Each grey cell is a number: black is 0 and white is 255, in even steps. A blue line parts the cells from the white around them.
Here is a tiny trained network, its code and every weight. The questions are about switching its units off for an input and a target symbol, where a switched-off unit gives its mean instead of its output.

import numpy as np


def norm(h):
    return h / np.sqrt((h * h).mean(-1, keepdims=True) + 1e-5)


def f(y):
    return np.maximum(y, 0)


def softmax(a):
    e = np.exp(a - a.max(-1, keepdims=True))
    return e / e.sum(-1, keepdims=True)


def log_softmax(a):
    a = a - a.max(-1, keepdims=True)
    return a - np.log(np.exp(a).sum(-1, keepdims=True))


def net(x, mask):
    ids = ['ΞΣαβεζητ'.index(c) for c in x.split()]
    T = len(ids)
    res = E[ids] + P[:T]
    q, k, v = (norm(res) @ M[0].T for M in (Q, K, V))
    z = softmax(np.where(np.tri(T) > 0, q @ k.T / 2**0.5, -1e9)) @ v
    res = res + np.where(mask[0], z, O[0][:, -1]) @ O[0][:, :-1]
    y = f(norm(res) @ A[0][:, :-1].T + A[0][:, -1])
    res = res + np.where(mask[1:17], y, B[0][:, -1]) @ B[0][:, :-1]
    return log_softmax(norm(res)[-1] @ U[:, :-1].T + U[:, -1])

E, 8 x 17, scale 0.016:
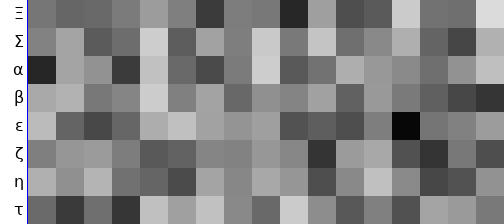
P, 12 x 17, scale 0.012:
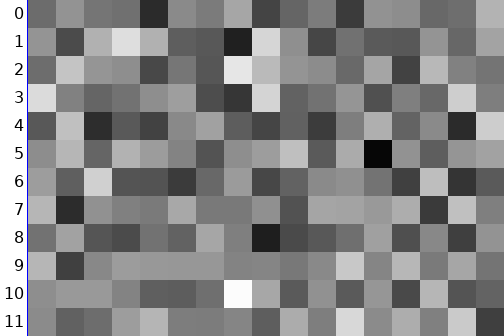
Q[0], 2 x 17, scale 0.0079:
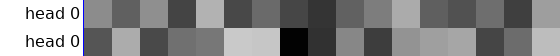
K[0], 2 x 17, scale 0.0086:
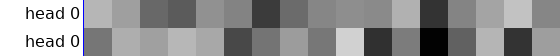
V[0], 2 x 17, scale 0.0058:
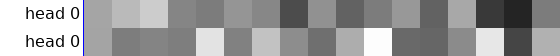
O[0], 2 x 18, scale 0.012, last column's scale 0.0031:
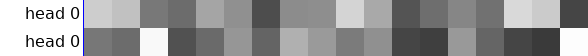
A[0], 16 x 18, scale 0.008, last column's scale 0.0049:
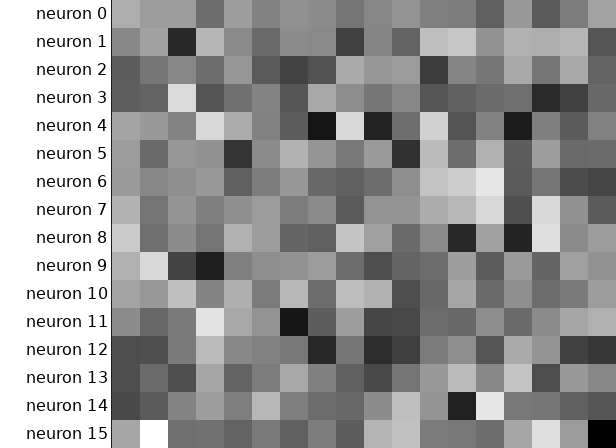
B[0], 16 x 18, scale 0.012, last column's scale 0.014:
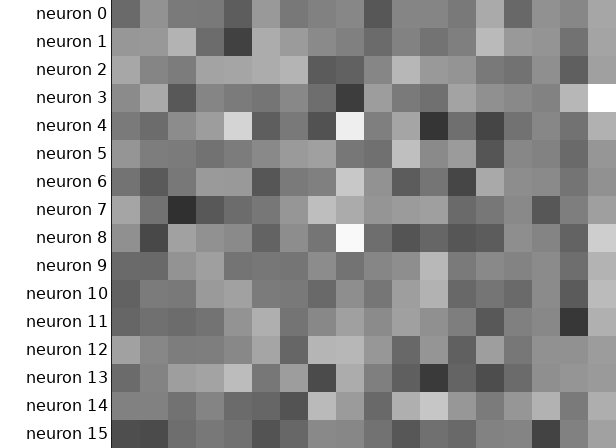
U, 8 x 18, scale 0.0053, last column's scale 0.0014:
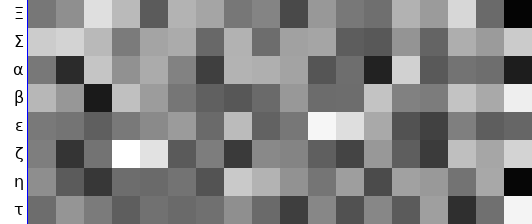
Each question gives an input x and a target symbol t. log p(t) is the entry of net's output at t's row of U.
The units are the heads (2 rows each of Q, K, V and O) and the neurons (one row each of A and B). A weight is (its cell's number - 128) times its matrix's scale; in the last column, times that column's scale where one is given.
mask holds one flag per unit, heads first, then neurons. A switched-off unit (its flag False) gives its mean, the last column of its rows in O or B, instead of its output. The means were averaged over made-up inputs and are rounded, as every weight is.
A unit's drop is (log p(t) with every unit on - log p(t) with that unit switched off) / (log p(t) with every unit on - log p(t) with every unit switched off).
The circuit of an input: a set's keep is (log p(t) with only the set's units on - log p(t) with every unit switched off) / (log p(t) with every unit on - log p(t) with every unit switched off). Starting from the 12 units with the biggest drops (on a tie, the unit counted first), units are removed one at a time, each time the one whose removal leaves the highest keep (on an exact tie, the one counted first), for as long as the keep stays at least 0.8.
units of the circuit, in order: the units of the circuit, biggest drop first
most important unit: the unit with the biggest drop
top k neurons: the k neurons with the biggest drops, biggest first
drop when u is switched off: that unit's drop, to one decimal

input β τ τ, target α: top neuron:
neuron 15
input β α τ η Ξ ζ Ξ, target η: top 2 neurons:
neuron 15; neuron 7
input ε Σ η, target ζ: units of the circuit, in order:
head 0; neuron 13
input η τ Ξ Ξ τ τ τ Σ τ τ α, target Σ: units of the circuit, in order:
head 0; neuron 3; neuron 2
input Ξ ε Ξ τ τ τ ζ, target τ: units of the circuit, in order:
head 0; neuron 3
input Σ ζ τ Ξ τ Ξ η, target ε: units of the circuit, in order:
neuron 8; neuron 10
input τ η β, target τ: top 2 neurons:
neuron 3; neuron 8
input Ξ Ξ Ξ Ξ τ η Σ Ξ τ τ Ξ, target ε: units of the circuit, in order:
neuron 8; neuron 11; neuron 2
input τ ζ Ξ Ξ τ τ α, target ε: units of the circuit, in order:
neuron 2; neuron 8
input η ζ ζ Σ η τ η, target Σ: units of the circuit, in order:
head 0; neuron 3
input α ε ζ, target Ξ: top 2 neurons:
neuron 1; neuron 3
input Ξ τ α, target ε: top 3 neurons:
neuron 8; neuron 2; neuron 4
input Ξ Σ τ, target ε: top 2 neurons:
neuron 8; neuron 4
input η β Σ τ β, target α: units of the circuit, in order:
head 0; neuron 15; neuron 9
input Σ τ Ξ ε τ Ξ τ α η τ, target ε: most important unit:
head 0
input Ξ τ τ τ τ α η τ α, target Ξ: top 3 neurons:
neuron 1; neuron 3; neuron 9
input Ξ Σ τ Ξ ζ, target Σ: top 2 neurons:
neuron 3; neuron 15
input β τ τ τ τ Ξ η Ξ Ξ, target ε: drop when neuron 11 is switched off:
0.1
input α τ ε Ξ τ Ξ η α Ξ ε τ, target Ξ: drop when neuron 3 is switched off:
0.3
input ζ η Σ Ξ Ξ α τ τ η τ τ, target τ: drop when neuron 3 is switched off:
0.2
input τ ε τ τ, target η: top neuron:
neuron 12
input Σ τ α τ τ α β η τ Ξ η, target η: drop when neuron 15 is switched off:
0.7
